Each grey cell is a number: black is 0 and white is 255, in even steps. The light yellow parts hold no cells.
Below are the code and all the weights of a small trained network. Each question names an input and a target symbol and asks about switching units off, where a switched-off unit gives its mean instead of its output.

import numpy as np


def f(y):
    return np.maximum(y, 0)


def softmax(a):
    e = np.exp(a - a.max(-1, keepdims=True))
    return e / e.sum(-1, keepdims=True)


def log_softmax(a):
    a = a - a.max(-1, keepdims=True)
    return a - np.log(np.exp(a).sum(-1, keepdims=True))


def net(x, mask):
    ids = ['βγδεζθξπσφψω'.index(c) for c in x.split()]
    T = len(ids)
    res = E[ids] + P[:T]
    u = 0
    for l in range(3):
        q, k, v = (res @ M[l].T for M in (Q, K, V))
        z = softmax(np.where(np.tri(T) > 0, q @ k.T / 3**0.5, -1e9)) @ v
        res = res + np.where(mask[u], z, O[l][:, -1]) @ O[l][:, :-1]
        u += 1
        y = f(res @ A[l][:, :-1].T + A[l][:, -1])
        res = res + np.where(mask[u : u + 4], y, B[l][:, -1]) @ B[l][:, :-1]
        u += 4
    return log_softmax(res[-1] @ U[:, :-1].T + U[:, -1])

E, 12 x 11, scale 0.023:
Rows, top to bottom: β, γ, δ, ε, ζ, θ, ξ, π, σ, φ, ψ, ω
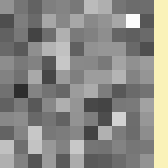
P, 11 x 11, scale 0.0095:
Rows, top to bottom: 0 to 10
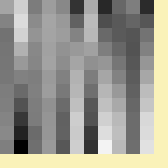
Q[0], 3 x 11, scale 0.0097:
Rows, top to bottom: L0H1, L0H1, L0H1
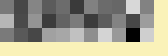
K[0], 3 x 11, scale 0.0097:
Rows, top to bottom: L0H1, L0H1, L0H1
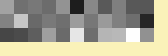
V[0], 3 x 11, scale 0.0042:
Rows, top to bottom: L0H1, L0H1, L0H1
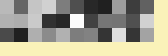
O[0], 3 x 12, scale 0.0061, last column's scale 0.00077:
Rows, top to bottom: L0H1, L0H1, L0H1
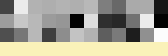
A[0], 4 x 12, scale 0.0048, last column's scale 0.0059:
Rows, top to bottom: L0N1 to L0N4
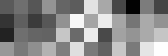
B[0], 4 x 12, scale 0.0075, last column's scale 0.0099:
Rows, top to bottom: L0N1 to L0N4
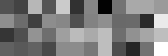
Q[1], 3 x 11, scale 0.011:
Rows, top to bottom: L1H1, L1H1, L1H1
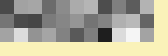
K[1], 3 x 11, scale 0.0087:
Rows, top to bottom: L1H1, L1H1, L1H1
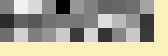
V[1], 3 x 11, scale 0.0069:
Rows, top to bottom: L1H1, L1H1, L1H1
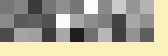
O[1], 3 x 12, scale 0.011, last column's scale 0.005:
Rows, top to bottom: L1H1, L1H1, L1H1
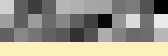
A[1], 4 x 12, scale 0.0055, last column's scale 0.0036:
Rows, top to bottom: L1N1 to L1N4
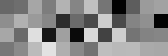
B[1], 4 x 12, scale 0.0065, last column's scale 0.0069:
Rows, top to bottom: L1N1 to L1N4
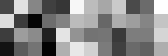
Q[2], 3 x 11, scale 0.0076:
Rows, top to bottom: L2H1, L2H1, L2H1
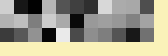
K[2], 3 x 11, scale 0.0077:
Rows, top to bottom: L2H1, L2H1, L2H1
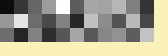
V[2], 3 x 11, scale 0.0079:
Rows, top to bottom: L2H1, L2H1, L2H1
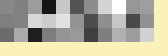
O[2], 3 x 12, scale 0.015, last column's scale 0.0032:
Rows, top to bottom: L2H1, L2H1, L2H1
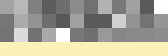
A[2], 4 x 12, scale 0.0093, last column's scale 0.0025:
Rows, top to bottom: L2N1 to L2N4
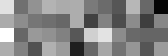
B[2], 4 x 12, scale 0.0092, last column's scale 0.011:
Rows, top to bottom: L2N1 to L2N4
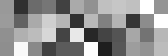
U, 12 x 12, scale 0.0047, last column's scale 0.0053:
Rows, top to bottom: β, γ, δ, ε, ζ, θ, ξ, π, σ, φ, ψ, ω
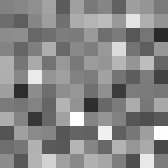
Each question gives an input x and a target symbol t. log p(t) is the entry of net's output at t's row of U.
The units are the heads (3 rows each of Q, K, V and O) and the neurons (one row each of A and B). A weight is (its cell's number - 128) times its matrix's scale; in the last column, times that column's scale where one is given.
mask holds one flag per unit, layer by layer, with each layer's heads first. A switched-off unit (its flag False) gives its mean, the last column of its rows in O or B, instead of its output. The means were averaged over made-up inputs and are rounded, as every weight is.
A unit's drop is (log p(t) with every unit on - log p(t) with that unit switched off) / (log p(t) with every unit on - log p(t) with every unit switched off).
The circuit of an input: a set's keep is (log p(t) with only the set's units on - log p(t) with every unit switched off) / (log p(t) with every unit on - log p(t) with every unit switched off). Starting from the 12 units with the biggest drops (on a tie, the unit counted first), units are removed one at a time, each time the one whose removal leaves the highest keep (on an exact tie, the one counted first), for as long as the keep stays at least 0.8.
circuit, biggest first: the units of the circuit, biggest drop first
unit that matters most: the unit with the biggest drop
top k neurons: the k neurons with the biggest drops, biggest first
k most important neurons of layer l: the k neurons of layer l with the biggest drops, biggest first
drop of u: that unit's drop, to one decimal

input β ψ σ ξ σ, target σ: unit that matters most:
L0N4
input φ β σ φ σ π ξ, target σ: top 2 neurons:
L0N4, L0N3
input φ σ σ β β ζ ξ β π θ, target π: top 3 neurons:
L0N4, L1N3, L2N2
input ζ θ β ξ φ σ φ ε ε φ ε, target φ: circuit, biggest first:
L1H1, L1N2, L2H1
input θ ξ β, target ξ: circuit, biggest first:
L2H1, L1H1
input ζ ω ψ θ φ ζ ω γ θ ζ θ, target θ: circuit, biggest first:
L2H1, L2N2, L2N3, L1H1
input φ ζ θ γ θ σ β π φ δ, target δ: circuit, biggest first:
L2N4, L0H1, L0N2, L2H1
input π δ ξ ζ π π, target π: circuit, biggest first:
L1H1, L2H1
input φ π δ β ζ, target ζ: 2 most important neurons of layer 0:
L0N4, L0N1
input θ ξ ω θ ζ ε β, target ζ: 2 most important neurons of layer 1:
L1N3, L1N1
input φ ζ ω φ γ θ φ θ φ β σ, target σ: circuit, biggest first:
L1H1, L0N4, L0H1
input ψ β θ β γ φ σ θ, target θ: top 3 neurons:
L2N2, L2N3, L0N2
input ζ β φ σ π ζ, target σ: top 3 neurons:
L0N4, L0N3, L0N2
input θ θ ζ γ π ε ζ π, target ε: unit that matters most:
L0H1
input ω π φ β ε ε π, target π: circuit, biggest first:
L0N4, L1H1, L2H1
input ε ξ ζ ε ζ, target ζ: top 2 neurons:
L0N4, L2N2
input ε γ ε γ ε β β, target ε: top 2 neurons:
L1N4, L2N2
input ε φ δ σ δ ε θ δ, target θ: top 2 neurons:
L2N2, L2N3
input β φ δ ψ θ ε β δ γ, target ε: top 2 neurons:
L0N2, L2N2
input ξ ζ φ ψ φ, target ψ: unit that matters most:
L2H1
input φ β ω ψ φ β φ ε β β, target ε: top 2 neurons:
L2N2, L1N2
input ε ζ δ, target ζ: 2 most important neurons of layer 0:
L0N4, L0N3
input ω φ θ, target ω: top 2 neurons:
L0N4, L0N2
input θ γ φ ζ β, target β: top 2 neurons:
L2N3, L2N4
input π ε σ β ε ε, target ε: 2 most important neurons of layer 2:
L2N2, L2N4
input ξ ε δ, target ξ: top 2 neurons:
L0N1, L1N2
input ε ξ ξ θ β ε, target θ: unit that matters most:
L1H1
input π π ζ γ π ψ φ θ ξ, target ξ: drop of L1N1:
0.1
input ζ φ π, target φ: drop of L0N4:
0.0
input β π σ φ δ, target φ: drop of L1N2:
0.2
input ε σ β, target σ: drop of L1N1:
0.3
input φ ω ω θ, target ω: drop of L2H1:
1.3
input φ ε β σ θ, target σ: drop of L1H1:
0.7
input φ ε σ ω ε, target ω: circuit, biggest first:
L2H1
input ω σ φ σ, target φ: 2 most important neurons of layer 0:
L0N4, L0N3
